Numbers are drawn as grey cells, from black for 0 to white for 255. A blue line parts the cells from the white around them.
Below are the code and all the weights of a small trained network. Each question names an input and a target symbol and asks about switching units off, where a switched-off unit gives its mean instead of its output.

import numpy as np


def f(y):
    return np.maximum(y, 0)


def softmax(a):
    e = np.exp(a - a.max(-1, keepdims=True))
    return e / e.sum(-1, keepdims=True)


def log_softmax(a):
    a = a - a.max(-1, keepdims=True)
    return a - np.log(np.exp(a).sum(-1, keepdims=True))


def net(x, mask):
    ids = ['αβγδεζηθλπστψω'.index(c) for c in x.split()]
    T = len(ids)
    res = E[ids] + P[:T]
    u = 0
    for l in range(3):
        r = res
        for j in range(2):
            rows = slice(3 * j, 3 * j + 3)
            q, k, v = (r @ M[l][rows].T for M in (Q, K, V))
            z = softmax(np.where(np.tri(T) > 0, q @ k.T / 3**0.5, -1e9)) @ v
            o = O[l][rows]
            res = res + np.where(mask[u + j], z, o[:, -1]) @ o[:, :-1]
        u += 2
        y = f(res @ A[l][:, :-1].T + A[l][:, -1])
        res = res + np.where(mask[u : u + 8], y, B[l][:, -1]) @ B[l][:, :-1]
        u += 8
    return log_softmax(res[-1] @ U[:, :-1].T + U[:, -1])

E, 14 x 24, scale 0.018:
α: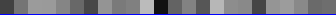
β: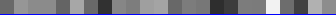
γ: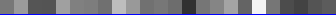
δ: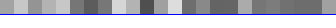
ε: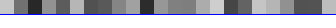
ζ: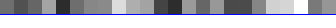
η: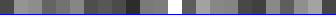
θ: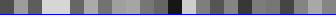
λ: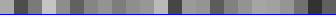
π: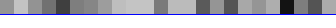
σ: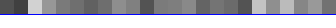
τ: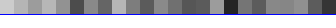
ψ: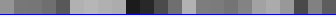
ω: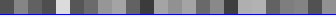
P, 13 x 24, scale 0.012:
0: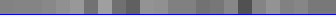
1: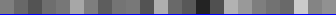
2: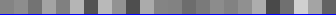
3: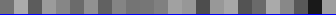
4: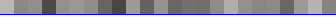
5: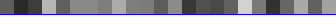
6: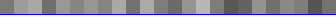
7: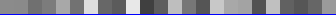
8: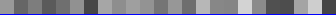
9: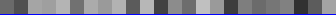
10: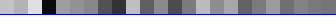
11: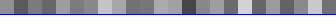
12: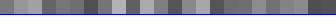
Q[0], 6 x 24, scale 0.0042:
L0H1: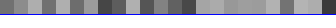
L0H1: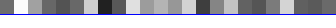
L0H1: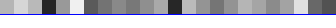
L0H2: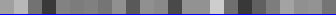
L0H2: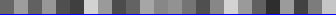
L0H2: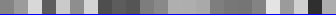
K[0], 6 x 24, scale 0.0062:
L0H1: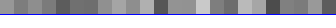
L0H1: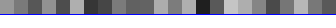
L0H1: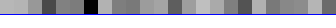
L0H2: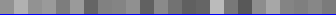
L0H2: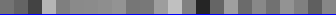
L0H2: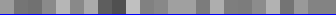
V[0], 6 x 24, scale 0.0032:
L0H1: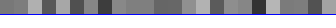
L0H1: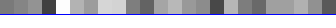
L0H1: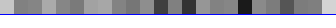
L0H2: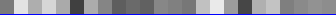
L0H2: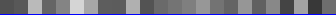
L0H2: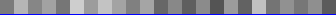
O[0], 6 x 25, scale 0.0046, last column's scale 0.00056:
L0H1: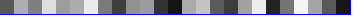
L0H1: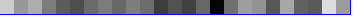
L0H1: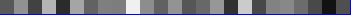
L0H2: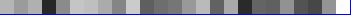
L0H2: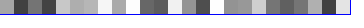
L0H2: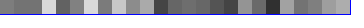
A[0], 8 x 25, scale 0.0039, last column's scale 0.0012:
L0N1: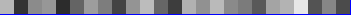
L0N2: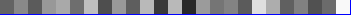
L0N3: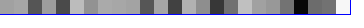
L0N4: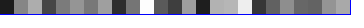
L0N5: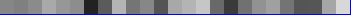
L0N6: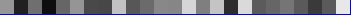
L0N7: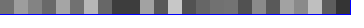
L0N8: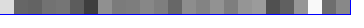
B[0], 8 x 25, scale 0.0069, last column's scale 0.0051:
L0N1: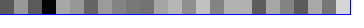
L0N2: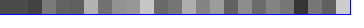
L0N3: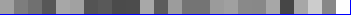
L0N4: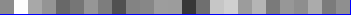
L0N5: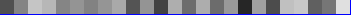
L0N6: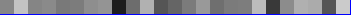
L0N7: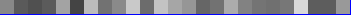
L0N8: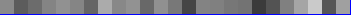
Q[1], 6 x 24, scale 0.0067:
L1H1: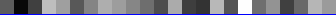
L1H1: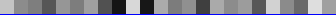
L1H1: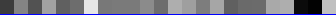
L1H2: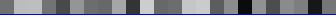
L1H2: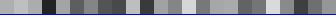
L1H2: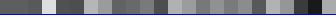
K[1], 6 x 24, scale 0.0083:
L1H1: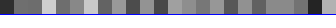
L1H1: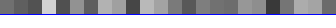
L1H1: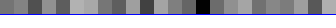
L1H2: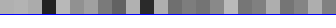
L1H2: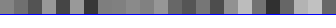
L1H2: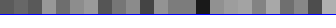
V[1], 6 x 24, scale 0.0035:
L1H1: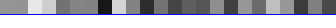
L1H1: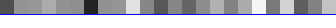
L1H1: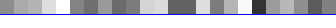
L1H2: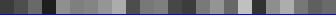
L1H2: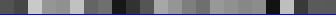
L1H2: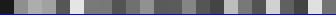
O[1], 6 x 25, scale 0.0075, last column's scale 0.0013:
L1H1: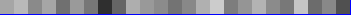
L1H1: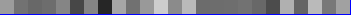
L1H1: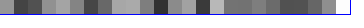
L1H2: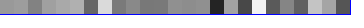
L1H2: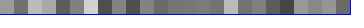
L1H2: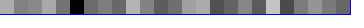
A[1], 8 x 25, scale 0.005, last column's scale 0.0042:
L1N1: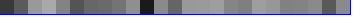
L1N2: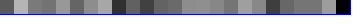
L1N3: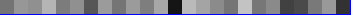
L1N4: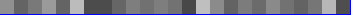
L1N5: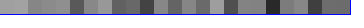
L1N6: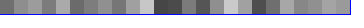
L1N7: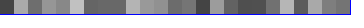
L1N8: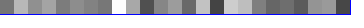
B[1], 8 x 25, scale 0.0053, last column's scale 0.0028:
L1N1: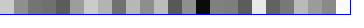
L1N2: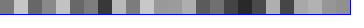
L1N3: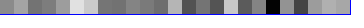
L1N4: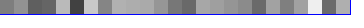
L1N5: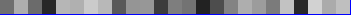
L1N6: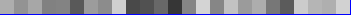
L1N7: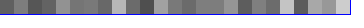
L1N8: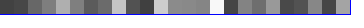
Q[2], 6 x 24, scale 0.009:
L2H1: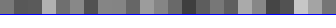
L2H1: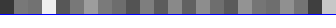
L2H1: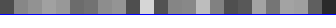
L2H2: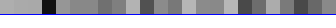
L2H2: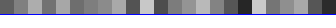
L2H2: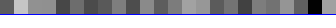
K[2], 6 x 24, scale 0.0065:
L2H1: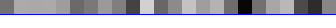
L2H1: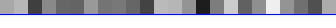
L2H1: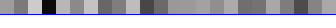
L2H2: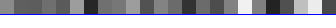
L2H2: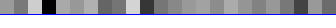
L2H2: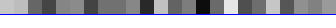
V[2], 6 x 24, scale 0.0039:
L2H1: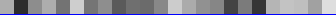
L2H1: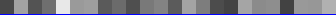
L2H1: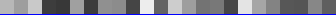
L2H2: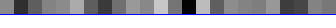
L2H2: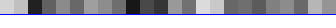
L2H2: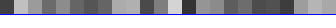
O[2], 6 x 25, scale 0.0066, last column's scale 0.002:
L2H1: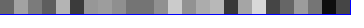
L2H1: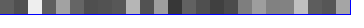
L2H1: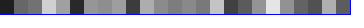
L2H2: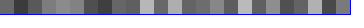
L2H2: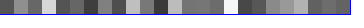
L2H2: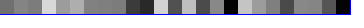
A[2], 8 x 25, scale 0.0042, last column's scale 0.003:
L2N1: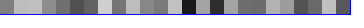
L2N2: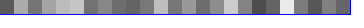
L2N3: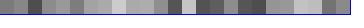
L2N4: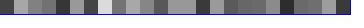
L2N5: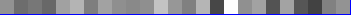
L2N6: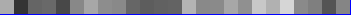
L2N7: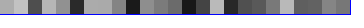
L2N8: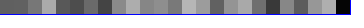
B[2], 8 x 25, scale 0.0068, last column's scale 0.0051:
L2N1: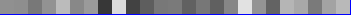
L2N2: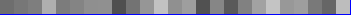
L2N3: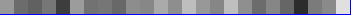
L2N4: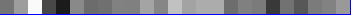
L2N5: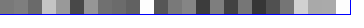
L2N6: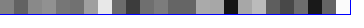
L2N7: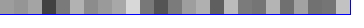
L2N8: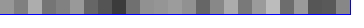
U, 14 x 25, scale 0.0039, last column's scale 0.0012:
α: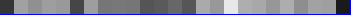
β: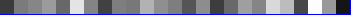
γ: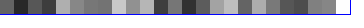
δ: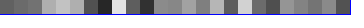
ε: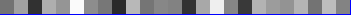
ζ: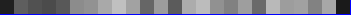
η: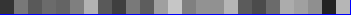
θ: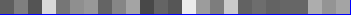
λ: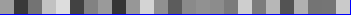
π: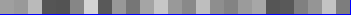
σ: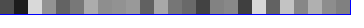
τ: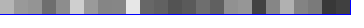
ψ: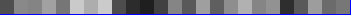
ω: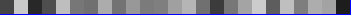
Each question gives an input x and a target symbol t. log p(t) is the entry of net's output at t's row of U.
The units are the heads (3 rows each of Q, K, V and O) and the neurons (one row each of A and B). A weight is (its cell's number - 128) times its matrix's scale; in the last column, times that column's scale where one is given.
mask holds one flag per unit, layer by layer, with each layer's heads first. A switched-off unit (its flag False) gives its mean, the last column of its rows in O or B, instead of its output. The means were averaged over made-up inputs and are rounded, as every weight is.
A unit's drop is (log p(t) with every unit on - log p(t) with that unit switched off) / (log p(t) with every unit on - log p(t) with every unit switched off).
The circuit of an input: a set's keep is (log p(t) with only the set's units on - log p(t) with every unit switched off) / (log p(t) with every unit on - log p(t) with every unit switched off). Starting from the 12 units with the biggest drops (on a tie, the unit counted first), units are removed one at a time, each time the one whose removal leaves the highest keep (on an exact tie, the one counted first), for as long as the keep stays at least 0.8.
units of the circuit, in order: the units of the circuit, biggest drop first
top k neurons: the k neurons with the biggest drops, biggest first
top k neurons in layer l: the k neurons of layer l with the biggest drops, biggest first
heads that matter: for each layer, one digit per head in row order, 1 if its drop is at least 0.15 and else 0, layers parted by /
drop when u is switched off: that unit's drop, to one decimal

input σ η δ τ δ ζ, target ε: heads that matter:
00 / 11 / 01
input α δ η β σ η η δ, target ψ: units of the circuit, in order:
[L1H1, L2H2]
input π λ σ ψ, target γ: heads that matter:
00 / 10 / 01
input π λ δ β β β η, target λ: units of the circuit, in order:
[L1H2, L2H1]
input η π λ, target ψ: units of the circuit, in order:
[L1H1, L0N7]
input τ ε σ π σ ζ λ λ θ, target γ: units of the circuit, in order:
[L2H2, L1H1]
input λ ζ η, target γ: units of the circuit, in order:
[L1H1, L2H2]
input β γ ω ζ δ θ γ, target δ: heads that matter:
00 / 00 / 01
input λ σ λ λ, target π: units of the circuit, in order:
[L2H2, L1H1, L1H2, L2H1]
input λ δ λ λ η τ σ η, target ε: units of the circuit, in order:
[L1H1, L1H2, L0N1]
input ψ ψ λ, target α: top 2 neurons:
[L2N1, L0N3]
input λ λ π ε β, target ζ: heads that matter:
00 / 01 / 11
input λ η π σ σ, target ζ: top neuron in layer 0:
[L0N5]
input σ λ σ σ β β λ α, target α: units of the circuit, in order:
[L0N4, L1N6]
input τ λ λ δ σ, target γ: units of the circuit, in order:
[L1H1, L2H2]
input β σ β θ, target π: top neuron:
[L1N1]
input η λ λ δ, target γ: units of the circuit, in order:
[L2H2, L1H1]
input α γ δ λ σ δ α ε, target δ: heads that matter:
00 / 10 / 01
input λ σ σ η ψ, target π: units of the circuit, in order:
[L1H1, L2H2, L1H2]
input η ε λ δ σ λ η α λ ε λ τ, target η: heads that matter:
00 / 11 / 01
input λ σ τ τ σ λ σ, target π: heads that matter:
00 / 10 / 11
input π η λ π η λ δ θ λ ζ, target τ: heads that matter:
00 / 00 / 10
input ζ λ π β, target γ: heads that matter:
00 / 10 / 01
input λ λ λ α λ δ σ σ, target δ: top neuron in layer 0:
[L0N5]
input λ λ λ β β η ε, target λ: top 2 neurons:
[L0N5, L0N3]
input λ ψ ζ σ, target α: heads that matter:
00 / 11 / 01
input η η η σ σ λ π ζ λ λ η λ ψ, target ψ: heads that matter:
00 / 00 / 00
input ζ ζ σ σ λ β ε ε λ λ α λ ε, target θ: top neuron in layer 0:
[L0N4]
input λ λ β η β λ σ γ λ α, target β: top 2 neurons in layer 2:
[L2N2, L2N6]
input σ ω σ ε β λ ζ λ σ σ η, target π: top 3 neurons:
[L0N3, L0N1, L1N1]
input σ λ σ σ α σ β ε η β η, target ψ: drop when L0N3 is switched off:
0.0
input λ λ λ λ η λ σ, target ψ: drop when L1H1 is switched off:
0.7
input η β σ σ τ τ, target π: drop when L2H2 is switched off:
0.5
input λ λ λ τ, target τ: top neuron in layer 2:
[L2N7]
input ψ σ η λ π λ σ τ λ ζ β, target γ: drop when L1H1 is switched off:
0.6
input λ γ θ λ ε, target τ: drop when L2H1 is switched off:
0.9
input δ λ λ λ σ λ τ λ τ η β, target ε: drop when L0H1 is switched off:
0.0
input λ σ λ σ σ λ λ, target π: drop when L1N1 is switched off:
0.1
